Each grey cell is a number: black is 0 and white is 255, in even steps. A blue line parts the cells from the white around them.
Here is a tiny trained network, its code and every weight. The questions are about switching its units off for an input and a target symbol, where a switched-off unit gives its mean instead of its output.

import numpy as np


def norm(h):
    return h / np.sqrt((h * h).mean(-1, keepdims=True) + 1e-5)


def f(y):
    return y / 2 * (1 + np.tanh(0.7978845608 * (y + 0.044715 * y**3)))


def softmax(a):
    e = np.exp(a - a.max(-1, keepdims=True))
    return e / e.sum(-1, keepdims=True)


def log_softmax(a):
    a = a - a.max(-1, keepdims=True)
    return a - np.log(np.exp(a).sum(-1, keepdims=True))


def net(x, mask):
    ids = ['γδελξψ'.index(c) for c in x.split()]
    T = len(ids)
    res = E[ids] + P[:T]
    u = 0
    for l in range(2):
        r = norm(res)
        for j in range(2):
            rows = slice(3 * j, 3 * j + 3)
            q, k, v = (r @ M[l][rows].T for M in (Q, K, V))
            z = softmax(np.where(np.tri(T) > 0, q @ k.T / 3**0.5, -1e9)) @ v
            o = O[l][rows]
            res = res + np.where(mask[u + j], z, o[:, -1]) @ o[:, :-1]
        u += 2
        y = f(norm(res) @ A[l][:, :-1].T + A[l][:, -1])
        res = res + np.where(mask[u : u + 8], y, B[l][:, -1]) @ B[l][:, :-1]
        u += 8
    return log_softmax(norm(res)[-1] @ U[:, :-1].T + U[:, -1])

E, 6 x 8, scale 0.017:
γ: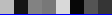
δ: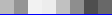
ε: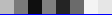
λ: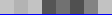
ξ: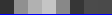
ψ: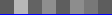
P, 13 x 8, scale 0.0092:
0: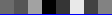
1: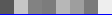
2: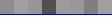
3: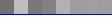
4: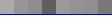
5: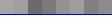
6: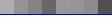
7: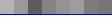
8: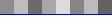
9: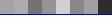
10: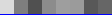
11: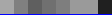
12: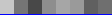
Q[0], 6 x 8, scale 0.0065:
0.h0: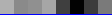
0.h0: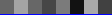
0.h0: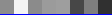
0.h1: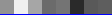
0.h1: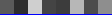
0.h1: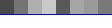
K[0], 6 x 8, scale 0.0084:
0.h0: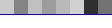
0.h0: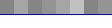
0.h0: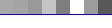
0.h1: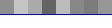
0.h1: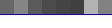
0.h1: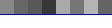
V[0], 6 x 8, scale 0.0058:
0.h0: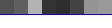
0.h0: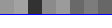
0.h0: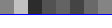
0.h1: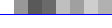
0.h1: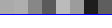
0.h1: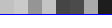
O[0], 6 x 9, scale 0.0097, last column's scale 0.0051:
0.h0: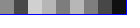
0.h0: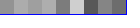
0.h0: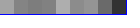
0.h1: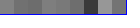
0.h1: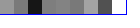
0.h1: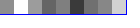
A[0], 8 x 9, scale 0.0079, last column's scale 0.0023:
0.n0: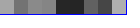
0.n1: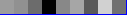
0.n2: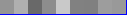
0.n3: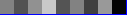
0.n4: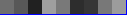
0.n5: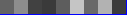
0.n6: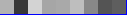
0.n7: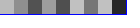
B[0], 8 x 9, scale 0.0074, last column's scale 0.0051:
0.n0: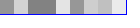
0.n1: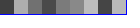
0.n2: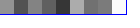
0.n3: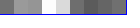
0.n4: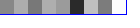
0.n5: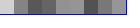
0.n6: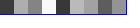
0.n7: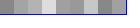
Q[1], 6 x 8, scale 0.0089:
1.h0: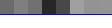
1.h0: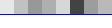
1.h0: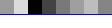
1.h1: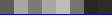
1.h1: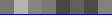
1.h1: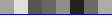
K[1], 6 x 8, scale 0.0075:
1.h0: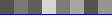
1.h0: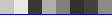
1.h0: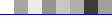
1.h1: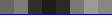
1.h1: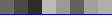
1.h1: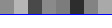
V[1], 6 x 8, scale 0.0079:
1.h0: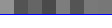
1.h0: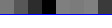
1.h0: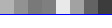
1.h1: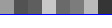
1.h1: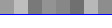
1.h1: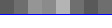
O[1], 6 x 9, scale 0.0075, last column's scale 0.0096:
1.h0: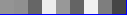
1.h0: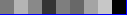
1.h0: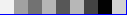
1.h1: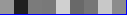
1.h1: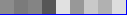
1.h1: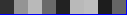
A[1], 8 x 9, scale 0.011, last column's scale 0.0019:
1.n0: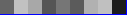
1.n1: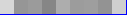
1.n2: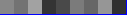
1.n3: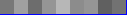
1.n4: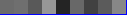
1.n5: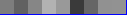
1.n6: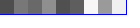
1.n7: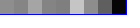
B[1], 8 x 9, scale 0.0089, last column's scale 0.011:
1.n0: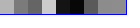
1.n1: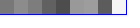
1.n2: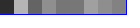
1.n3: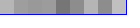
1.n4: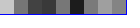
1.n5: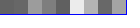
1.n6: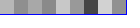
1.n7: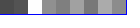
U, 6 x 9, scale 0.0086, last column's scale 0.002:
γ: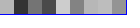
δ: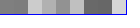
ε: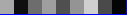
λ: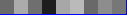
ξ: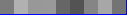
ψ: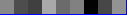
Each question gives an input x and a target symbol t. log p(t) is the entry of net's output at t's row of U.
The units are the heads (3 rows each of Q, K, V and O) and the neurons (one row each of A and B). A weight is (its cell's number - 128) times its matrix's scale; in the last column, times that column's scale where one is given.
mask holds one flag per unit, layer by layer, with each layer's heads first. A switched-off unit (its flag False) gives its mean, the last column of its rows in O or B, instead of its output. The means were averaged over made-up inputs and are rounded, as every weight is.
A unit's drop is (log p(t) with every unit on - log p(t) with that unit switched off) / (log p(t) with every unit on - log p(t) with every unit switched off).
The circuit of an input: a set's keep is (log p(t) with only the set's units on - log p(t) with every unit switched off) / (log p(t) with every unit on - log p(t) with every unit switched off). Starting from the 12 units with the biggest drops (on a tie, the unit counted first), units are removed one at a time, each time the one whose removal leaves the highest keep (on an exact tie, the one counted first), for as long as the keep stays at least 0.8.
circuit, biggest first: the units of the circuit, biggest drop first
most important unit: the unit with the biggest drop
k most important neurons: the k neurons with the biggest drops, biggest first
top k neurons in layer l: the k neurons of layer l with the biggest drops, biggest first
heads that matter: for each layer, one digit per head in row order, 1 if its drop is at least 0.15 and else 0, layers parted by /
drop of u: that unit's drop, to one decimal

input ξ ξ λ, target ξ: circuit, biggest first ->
(1.h0; 1.n0)
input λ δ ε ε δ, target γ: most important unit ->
1.h1
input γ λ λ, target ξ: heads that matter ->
00 / 10
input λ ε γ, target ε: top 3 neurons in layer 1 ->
(1.n5; 1.n6; 1.n7)
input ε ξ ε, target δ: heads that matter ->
11 / 01
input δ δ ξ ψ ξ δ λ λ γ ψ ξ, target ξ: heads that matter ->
00 / 00
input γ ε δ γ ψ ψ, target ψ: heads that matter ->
00 / 10
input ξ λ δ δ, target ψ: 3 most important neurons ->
(0.n0; 0.n4; 1.n4)
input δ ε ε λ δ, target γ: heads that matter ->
00 / 11
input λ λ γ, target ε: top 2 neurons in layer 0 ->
(0.n4; 0.n6)
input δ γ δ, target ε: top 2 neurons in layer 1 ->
(1.n1; 1.n6)
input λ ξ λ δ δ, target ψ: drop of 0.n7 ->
0.1
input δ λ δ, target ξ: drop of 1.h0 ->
1.0
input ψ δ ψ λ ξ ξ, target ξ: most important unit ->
1.n0
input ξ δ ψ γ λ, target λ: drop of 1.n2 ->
0.1
